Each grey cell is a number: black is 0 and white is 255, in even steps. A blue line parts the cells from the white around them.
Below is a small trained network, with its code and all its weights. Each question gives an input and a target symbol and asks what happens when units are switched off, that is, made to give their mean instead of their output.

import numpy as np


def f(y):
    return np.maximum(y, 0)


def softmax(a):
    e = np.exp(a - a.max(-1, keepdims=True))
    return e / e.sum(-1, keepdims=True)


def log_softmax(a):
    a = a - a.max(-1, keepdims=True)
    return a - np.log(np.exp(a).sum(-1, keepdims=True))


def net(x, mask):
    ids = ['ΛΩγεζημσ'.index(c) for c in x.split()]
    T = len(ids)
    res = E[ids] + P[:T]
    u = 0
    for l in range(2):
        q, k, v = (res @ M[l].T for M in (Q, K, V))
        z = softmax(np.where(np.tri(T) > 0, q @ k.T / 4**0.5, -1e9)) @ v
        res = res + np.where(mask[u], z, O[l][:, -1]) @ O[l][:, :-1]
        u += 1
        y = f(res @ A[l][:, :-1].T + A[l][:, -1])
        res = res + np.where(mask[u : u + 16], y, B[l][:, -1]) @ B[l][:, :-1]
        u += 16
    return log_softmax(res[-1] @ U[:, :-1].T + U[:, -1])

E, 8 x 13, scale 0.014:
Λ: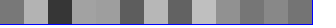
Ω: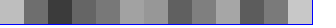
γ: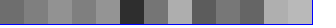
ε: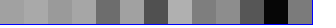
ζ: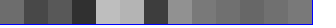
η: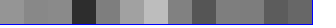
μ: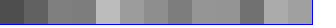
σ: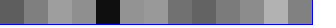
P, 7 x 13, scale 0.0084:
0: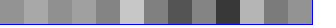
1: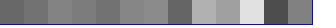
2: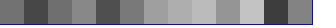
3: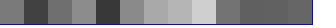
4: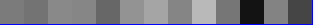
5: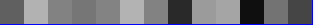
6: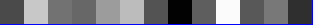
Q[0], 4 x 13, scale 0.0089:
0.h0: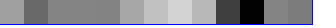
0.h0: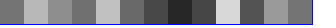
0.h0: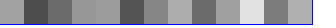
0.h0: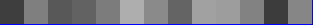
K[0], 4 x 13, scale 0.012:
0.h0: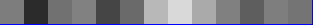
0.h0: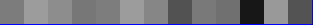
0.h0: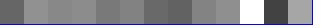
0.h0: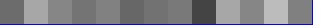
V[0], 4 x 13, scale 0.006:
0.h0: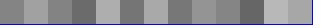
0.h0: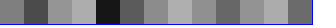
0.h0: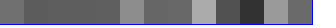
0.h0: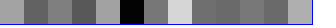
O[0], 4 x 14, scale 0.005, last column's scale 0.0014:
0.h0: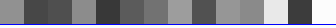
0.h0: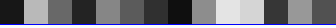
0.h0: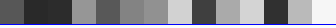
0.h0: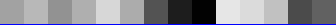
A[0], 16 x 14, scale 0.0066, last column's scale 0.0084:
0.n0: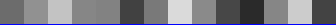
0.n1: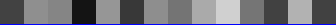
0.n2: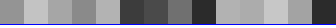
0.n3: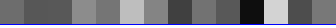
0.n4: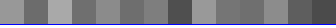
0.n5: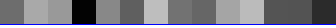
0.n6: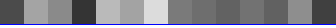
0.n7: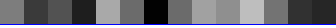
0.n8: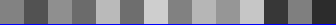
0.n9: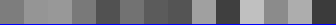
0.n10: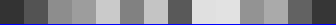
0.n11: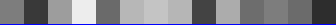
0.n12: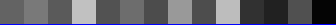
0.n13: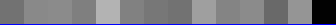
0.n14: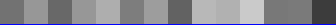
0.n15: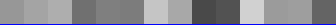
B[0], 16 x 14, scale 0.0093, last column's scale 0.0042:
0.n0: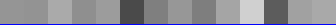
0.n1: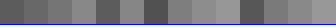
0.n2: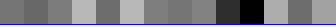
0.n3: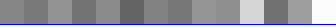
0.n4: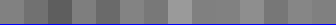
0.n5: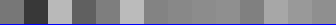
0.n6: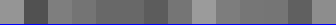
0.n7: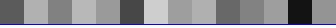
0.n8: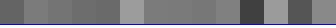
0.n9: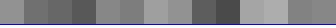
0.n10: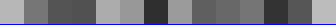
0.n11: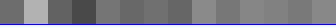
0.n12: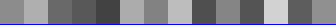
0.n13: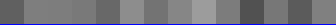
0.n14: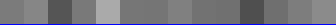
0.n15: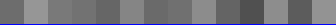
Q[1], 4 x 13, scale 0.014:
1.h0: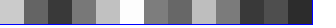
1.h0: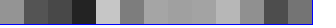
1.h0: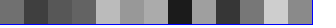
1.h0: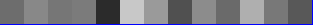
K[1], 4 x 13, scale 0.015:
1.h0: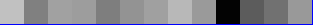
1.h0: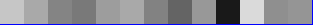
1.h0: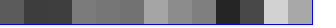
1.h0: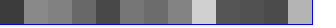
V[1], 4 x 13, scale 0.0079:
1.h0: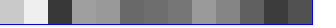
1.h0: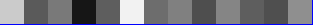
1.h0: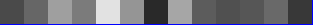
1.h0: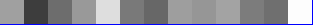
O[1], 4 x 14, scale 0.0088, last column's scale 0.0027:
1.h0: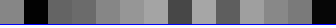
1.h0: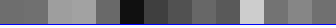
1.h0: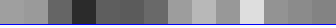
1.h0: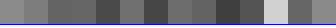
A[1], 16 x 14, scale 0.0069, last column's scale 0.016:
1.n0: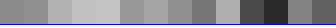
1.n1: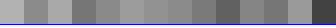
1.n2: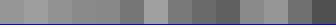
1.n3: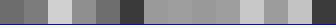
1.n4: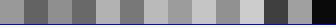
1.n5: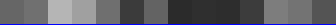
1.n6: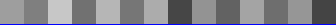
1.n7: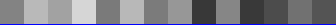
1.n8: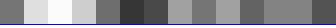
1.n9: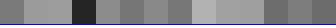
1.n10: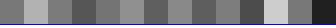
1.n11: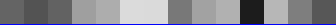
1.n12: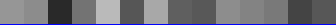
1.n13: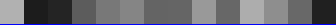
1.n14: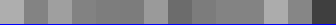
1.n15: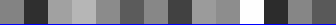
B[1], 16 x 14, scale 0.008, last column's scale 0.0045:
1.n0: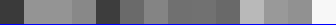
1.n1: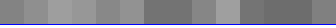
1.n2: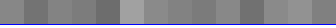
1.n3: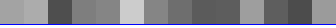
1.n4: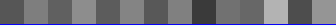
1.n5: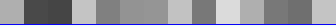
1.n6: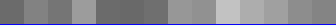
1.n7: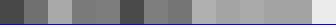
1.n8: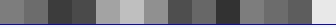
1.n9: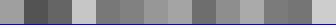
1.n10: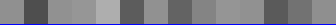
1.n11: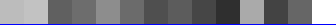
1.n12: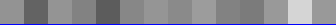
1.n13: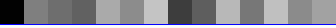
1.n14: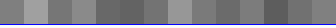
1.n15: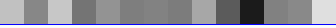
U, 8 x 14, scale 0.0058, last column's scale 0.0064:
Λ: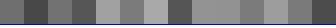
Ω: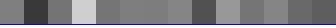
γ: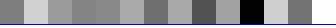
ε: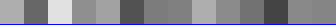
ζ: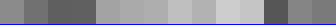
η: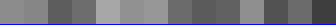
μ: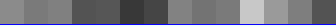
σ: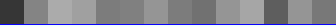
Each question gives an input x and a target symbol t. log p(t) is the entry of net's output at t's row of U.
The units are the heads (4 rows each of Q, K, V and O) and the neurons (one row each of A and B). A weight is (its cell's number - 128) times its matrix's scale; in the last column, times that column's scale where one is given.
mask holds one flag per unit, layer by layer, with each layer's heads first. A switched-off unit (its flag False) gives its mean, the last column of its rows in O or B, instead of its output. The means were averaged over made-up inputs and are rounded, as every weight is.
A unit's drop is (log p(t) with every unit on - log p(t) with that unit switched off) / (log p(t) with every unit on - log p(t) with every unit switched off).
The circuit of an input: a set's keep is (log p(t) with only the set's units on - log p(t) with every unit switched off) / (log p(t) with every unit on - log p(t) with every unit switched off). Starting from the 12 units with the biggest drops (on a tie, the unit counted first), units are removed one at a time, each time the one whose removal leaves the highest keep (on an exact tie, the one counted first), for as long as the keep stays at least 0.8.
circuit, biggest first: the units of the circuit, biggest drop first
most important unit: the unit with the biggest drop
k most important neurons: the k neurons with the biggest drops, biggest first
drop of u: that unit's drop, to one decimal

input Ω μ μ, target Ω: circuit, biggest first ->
1.h0; 1.n5
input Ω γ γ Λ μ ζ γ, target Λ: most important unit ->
0.h0
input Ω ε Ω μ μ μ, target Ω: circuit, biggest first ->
1.h0; 1.n5; 0.h0
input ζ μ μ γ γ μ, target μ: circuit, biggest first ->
1.h0; 0.h0
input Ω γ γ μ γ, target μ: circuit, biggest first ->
0.h0; 1.h0; 0.n10
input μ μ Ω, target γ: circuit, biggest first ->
1.h0; 0.h0; 0.n3
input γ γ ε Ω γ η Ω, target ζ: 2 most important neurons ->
0.n2; 0.n3
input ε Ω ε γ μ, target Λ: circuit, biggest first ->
1.h0; 0.n10; 1.n13; 0.h0
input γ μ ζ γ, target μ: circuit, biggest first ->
1.h0; 0.n10
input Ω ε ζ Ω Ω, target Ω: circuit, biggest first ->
1.h0; 1.n5
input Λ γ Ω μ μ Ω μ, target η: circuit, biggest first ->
1.h0; 1.n11; 0.h0
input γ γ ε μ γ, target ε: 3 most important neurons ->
0.n2; 1.n15; 0.n0
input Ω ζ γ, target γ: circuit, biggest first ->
0.h0; 1.h0
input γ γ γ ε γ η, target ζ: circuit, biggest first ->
0.h0; 1.h0; 0.n2; 0.n15
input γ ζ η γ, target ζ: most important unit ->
0.n7
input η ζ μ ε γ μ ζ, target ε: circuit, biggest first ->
1.h0; 1.n15; 0.n3
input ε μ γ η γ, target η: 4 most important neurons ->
1.n8; 0.n5; 1.n3; 0.n0
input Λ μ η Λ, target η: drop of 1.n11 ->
0.9
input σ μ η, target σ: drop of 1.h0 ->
1.1
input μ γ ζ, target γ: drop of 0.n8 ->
0.0
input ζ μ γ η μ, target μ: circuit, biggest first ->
1.h0
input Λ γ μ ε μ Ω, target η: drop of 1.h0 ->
1.1
